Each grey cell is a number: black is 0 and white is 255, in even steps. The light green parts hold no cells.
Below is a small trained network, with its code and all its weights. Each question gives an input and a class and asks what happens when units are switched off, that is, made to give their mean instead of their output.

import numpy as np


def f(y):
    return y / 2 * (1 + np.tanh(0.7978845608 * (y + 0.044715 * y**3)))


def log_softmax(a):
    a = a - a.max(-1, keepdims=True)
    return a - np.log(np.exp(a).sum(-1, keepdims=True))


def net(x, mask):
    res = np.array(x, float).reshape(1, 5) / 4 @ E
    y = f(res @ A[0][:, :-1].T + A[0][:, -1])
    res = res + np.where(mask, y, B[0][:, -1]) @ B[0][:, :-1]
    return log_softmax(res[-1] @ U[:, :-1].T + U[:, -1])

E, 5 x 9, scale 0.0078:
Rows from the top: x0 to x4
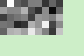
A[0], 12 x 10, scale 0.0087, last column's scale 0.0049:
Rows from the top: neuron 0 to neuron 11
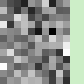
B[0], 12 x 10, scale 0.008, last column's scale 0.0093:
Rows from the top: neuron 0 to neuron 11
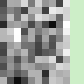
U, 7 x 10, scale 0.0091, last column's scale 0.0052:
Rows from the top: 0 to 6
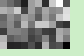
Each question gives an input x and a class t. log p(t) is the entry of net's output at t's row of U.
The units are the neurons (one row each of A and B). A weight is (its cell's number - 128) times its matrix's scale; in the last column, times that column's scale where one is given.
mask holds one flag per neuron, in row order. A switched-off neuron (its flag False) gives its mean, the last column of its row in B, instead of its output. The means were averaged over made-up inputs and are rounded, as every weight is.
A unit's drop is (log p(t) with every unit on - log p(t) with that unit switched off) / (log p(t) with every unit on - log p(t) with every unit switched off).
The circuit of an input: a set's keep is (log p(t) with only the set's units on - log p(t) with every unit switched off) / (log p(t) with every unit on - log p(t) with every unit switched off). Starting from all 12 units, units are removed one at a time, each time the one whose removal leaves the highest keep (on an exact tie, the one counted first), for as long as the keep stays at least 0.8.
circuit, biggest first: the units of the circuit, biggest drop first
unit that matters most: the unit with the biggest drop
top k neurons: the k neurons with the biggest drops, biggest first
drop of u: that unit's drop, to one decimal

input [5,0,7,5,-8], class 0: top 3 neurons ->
neuron 1; neuron 3; neuron 2
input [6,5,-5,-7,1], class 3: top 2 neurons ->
neuron 2; neuron 8
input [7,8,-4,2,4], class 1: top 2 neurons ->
neuron 4; neuron 3
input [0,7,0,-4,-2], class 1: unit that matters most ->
neuron 4
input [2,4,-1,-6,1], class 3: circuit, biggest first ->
neuron 2; neuron 8
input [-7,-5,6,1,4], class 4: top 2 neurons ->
neuron 3; neuron 4
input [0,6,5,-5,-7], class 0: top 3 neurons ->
neuron 1; neuron 5; neuron 0
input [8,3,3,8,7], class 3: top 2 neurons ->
neuron 0; neuron 1
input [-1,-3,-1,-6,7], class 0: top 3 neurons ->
neuron 10; neuron 11; neuron 0
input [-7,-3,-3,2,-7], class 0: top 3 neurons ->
neuron 1; neuron 7; neuron 9
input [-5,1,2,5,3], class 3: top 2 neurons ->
neuron 0; neuron 7
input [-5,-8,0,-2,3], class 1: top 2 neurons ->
neuron 5; neuron 7
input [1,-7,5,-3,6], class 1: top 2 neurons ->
neuron 5; neuron 1
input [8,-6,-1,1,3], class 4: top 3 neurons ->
neuron 7; neuron 4; neuron 2
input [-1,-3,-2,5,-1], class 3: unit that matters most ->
neuron 0
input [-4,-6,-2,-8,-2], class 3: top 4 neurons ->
neuron 8; neuron 2; neuron 4; neuron 7
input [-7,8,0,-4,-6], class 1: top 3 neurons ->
neuron 4; neuron 7; neuron 10
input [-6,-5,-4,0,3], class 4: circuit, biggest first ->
neuron 3; neuron 4
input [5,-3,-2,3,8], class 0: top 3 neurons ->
neuron 11; neuron 10; neuron 3
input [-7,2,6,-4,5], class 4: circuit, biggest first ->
neuron 3
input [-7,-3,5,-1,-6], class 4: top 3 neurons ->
neuron 3; neuron 6; neuron 4
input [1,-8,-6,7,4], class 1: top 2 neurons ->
neuron 5; neuron 2
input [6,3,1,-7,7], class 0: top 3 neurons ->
neuron 11; neuron 10; neuron 0
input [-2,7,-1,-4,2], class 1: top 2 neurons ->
neuron 4; neuron 0
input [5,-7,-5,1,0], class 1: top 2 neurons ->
neuron 5; neuron 3
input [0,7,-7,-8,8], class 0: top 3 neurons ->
neuron 10; neuron 11; neuron 0
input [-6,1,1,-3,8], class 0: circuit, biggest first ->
neuron 10
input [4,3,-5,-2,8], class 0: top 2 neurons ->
neuron 11; neuron 10
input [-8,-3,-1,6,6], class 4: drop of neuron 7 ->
-0.1
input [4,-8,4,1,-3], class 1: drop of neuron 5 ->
0.6
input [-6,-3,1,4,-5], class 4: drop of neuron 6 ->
0.2
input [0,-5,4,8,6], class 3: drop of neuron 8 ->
-0.1
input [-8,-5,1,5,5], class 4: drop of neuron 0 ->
0.0
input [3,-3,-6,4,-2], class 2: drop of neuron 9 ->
0.2
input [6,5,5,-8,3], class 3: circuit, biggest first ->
neuron 2
